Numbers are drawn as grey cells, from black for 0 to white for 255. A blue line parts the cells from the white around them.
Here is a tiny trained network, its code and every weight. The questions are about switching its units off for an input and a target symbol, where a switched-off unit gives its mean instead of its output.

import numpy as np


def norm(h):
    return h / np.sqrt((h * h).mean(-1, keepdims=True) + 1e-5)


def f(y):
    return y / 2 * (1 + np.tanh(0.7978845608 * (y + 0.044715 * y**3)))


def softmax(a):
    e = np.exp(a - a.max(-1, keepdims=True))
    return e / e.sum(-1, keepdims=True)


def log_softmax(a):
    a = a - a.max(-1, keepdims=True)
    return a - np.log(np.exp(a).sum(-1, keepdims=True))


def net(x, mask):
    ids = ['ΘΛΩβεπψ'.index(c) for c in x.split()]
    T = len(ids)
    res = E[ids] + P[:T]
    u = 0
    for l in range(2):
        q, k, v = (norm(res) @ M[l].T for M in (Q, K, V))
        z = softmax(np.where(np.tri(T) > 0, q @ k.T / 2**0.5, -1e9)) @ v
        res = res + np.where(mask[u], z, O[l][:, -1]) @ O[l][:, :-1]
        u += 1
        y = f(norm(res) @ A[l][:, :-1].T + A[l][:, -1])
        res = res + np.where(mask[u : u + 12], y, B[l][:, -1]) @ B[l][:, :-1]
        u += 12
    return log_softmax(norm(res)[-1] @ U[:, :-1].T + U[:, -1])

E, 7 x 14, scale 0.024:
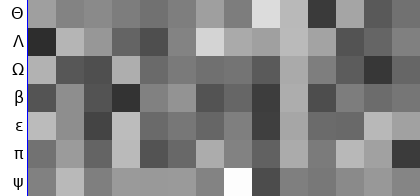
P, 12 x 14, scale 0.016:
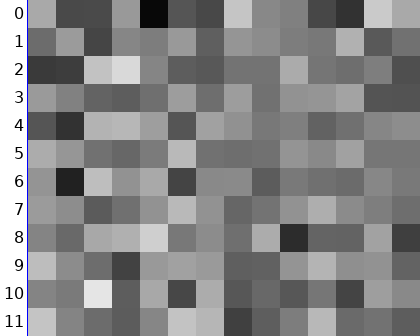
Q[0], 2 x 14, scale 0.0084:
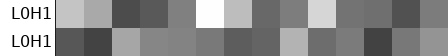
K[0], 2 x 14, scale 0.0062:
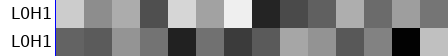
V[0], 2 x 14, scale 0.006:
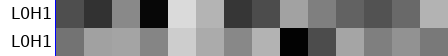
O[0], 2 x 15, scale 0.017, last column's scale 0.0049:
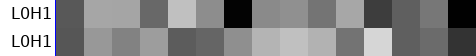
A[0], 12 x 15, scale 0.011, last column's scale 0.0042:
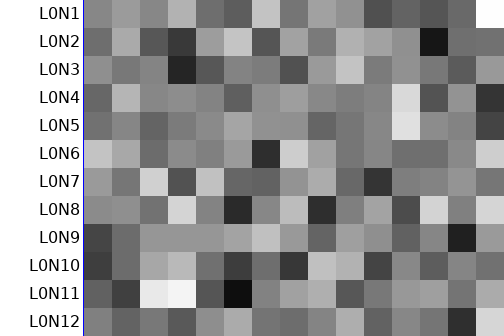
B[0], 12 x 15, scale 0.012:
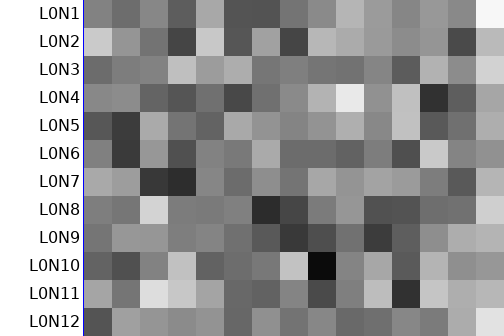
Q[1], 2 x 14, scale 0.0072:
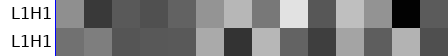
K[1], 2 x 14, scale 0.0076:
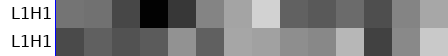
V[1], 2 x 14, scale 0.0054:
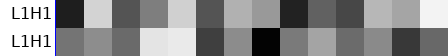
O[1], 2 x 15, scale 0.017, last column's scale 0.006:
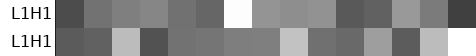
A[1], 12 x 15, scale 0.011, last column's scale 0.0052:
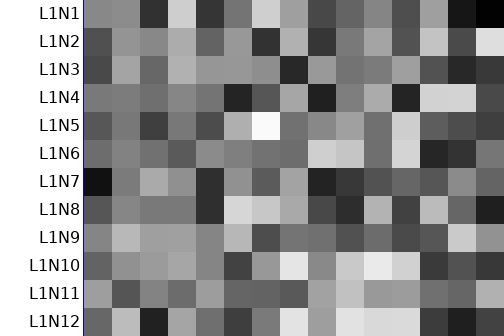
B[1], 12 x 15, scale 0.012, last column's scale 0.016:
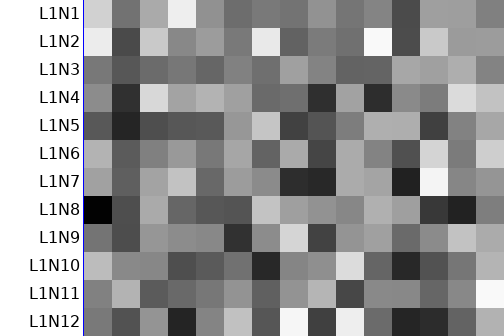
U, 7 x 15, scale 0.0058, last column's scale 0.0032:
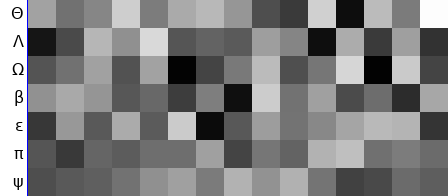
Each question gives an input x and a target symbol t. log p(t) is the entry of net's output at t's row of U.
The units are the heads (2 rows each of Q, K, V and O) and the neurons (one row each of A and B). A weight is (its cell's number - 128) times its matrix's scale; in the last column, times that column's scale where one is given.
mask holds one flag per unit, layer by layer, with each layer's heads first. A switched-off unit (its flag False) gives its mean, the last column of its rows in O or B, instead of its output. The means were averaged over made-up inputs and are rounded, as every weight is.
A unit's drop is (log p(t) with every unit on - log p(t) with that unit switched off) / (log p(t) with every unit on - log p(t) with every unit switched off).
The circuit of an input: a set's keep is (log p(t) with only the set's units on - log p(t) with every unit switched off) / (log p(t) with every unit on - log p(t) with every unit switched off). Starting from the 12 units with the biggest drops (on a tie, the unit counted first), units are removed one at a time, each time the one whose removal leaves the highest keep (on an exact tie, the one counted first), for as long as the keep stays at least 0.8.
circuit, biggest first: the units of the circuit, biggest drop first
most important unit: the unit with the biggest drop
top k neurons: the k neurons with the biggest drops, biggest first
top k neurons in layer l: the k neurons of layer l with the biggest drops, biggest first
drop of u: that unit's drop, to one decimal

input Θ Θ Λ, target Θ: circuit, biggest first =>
[L1N7, L0N2, L0N4]
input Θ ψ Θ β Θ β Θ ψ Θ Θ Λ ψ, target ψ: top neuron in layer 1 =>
[L1N12]
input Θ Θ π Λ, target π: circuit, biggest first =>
[L0H1, L0N11, L1N5]
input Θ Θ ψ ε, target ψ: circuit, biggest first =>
[L0H1, L1N12, L0N9]
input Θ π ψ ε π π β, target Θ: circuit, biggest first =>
[L1N7, L0N2, L0N1]
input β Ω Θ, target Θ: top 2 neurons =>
[L0N10, L1N2]
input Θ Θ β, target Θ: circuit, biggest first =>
[L1N7, L0N1, L0N2]
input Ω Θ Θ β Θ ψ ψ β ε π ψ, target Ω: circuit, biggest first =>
[L0H1, L0N4, L0N11, L1N6]
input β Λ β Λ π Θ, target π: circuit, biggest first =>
[L0H1, L1N5, L0N8, L0N11]
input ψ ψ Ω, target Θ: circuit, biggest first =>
[L0N10, L1N2]
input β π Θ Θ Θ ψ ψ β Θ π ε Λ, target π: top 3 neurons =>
[L0N9, L1N5, L0N11]
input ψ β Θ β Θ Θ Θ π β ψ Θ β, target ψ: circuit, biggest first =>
[L0H1, L1N12, L0N8]
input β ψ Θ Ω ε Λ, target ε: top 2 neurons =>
[L0N9, L0N1]
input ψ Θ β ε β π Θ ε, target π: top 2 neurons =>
[L0N11, L1N5]
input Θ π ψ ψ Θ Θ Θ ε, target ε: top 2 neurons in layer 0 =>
[L0N8, L0N4]
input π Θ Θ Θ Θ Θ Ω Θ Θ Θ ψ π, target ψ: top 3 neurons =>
[L1N12, L0N4, L1N10]
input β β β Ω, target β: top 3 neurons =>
[L0N2, L0N6, L1N4]
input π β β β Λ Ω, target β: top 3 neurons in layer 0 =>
[L0N2, L0N6, L0N11]
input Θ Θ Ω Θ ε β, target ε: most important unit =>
L1N6
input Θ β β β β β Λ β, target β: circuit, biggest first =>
[L0N2, L0H1]
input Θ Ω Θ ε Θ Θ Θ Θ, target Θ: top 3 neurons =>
[L0N2, L0N4, L0N8]
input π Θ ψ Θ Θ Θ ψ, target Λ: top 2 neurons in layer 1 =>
[L1N6, L1N4]
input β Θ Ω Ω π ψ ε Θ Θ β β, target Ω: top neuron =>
[L0N7]
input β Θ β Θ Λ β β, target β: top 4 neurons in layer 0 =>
[L0N2, L0N7, L0N11, L0N10]
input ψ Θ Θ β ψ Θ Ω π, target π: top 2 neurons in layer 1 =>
[L1N5, L1N4]
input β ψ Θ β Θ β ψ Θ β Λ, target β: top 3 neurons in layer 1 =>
[L1N4, L1N12, L1N9]
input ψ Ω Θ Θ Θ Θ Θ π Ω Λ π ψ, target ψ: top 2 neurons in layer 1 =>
[L1N12, L1N6]
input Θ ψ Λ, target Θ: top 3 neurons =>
[L1N7, L0N2, L1N2]
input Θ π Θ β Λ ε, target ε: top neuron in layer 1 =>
[L1N12]
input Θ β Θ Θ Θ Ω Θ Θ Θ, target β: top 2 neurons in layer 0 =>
[L0N7, L0N5]
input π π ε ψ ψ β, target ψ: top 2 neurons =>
[L1N12, L1N6]
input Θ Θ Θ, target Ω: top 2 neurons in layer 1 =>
[L1N6, L1N7]
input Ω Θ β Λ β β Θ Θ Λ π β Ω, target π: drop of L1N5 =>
0.2
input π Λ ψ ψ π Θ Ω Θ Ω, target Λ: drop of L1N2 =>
0.2
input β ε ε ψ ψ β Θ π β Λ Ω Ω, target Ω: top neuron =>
[L0N4]
